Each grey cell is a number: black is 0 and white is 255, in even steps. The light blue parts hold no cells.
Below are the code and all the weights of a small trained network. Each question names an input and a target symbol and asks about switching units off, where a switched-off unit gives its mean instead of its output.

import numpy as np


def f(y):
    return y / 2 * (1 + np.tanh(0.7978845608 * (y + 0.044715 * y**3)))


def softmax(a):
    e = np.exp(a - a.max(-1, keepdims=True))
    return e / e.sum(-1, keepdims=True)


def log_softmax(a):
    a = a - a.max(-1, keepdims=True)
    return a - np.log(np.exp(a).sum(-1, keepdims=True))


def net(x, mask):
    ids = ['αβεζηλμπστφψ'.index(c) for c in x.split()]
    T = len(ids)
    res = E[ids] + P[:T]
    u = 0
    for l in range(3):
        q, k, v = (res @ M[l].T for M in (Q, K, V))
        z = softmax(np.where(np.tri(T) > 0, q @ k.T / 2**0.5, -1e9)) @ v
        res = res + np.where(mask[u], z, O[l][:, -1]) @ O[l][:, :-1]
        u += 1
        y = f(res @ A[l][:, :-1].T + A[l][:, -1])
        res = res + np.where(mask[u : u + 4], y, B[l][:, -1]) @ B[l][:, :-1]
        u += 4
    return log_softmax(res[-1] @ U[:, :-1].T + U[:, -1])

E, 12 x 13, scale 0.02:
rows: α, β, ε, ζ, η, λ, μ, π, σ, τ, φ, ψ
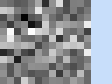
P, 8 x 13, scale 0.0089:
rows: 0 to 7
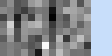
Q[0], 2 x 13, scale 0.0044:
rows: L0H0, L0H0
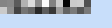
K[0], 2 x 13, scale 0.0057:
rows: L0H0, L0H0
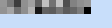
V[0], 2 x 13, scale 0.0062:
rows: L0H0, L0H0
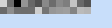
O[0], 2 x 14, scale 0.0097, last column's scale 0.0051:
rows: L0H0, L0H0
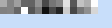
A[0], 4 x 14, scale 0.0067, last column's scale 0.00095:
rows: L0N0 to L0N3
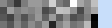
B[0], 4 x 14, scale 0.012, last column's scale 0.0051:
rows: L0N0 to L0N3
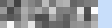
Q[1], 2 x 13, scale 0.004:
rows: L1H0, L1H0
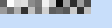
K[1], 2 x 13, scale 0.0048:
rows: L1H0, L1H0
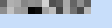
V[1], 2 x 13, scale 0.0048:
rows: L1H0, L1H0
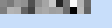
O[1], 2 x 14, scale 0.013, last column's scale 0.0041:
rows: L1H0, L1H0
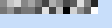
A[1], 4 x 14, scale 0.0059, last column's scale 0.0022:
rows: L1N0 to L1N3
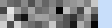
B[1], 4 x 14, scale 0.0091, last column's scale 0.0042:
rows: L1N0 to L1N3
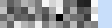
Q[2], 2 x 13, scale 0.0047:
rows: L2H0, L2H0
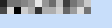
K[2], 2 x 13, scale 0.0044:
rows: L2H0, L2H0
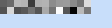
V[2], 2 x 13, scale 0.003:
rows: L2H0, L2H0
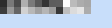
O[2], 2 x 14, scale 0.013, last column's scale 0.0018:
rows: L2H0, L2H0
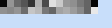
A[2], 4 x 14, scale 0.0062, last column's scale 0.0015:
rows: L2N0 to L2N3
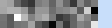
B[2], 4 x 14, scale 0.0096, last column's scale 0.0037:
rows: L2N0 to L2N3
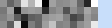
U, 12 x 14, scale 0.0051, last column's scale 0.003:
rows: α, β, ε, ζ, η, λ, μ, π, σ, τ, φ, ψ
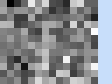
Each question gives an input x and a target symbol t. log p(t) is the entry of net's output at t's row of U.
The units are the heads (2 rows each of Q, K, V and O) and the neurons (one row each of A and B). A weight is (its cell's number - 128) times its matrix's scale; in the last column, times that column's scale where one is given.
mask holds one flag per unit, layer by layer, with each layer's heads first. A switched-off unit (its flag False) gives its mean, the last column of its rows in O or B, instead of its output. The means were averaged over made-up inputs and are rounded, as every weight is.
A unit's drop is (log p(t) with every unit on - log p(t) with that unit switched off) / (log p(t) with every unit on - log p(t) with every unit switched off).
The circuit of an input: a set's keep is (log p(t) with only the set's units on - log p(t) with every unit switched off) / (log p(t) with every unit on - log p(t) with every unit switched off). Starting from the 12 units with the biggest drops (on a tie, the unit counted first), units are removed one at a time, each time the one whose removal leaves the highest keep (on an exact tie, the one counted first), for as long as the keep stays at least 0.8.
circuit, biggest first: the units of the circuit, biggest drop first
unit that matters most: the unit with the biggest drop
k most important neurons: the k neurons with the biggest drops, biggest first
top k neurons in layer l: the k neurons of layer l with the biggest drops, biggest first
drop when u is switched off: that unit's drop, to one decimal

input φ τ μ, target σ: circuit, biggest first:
(L1H0, L0N3)
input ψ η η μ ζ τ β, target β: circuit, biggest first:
(L2N0, L0N1, L1N2, L2N3)
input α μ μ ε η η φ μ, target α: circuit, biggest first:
(L1H0, L2H0)
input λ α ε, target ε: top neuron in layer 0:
(L0N3)
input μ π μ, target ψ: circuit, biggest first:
(L1H0, L2H0)
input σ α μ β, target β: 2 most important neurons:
(L2N0, L1N2)
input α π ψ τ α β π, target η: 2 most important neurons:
(L0N2, L0N1)
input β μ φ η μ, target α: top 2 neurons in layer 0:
(L0N1, L0N3)
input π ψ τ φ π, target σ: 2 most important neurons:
(L0N3, L0N1)
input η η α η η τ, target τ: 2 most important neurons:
(L2N3, L0N1)
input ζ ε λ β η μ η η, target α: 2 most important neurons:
(L0N1, L0N3)
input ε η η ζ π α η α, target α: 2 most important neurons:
(L0N1, L0N3)
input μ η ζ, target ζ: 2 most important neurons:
(L0N3, L2N1)
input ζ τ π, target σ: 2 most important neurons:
(L0N1, L0N3)
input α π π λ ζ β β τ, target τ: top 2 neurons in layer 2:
(L2N3, L2N2)
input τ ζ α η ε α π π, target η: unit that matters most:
L0N2
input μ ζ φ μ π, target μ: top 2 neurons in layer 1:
(L1N3, L1N0)
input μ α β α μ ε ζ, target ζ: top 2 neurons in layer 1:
(L1N2, L1N1)
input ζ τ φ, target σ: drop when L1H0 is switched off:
1.1
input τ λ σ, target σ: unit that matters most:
L1H0
